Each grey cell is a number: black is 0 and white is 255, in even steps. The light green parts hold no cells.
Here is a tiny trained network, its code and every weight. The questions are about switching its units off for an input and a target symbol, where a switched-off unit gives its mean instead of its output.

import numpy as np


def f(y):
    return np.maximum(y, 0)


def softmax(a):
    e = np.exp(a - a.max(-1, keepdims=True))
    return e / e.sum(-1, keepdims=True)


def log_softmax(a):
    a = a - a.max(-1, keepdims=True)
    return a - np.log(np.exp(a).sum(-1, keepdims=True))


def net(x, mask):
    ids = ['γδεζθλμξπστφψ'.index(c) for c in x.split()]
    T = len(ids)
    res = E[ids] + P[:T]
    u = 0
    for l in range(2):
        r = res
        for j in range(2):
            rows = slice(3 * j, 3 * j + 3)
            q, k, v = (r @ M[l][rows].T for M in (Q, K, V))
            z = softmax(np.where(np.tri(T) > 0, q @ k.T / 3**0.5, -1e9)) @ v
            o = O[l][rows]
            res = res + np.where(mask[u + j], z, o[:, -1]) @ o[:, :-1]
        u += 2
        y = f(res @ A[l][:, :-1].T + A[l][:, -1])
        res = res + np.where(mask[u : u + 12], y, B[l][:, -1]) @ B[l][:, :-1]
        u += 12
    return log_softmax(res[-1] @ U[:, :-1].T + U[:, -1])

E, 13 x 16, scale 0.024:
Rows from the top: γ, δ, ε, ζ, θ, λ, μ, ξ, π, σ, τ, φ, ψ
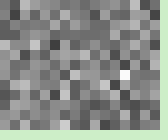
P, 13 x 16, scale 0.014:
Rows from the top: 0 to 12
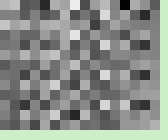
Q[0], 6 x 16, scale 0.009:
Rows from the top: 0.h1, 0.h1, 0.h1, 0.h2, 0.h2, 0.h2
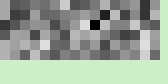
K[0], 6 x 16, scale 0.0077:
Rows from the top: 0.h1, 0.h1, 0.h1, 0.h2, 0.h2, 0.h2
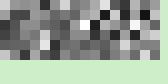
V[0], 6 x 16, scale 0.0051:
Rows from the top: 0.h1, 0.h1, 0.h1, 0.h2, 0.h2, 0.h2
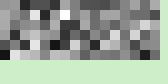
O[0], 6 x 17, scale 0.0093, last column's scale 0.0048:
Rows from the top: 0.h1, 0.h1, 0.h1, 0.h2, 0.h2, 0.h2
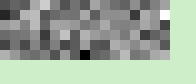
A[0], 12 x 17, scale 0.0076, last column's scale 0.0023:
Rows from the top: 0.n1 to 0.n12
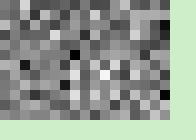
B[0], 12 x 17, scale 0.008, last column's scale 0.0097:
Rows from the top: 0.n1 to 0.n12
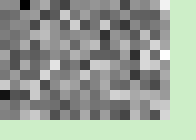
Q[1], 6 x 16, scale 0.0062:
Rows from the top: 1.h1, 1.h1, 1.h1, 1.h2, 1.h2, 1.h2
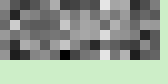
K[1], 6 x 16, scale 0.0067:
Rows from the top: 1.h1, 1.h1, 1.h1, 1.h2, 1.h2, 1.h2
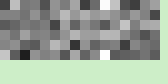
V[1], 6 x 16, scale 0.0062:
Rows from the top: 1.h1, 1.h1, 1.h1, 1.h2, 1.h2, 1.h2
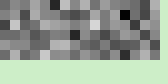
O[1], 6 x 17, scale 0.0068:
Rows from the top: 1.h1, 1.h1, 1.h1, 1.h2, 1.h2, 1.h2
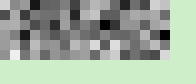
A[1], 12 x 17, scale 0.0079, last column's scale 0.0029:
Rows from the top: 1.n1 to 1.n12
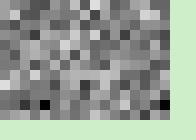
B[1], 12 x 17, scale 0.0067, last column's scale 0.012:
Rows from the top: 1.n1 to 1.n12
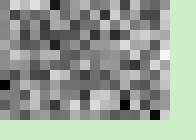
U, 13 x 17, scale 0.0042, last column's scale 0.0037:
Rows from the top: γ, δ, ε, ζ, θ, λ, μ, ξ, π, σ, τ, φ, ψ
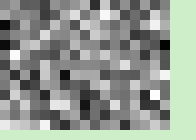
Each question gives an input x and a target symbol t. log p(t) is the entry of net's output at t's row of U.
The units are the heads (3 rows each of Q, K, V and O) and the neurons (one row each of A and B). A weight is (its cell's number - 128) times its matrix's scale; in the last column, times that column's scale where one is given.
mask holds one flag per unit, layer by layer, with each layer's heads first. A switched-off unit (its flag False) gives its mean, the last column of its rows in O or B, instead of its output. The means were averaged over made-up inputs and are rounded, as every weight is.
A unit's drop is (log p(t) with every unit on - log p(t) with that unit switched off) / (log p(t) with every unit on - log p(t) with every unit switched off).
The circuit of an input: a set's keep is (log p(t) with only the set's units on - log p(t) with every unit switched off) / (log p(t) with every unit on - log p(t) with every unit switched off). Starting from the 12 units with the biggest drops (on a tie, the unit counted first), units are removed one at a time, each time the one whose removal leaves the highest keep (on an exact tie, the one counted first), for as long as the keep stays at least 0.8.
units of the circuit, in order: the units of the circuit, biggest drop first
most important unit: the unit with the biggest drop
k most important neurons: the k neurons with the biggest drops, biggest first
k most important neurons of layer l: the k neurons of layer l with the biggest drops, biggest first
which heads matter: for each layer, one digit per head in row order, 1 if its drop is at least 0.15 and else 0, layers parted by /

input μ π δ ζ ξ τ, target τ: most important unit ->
1.h2
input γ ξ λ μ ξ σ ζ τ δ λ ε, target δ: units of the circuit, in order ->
[0.h2, 1.n11, 0.n6]
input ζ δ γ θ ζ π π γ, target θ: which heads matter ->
11 / 10
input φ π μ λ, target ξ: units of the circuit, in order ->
[0.h2, 1.n2]
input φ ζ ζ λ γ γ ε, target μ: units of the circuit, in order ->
[0.n10, 0.h1, 0.n8]
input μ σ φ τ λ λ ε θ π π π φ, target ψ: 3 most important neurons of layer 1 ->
[1.n8, 1.n9, 1.n3]
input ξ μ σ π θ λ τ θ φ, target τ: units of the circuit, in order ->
[0.h1, 1.n2]
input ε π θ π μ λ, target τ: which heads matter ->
00 / 10
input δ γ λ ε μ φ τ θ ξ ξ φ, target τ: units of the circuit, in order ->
[1.h2, 1.n8, 0.n8]
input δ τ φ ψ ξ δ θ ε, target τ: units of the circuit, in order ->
[1.h2, 1.n8, 0.n8]
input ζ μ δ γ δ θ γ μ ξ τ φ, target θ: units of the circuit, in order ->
[1.n11, 0.h2, 1.h1, 0.n7]
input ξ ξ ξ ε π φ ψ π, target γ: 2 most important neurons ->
[0.n6, 1.n3]
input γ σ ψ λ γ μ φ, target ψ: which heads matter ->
10 / 00
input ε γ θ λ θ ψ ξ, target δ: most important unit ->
0.h1
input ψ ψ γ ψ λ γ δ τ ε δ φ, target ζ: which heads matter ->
01 / 00
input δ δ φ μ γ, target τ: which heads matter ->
01 / 01
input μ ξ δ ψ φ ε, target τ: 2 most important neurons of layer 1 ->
[1.n8, 1.n4]
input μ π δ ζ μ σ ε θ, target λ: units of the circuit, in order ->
[1.h1, 0.h2, 0.n8, 1.h2]
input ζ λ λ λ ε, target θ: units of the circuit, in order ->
[0.h2, 1.n11, 1.h1, 0.n7]
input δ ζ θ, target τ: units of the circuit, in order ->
[1.n8, 1.h1]
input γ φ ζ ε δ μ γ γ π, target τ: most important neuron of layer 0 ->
[0.n12]
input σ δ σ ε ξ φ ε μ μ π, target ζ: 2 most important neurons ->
[0.n8, 1.n12]
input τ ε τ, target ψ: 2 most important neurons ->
[0.n1, 0.n12]
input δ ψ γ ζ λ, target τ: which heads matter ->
00 / 01
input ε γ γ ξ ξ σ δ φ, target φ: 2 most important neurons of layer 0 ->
[0.n8, 0.n7]
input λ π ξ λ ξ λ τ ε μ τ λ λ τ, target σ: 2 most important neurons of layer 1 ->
[1.n9, 1.n3]
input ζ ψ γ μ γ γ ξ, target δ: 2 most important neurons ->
[1.n11, 0.n12]
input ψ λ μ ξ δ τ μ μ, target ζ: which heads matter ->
01 / 00
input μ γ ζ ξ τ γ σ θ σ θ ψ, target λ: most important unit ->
1.h1
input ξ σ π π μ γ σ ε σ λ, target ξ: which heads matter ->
01 / 00
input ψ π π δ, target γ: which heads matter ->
10 / 00
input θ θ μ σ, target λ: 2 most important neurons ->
[0.n2, 0.n10]
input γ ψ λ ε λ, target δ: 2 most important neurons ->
[1.n11, 0.n6]
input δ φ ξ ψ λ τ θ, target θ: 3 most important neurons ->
[0.n3, 0.n6, 1.n9]
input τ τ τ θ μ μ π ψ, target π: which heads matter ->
11 / 10
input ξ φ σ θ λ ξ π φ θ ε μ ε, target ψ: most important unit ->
1.n7
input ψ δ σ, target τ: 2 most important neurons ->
[1.n8, 1.n2]
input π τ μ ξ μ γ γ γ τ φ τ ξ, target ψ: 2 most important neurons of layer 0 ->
[0.n12, 0.n9]
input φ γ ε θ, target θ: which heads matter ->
00 / 00
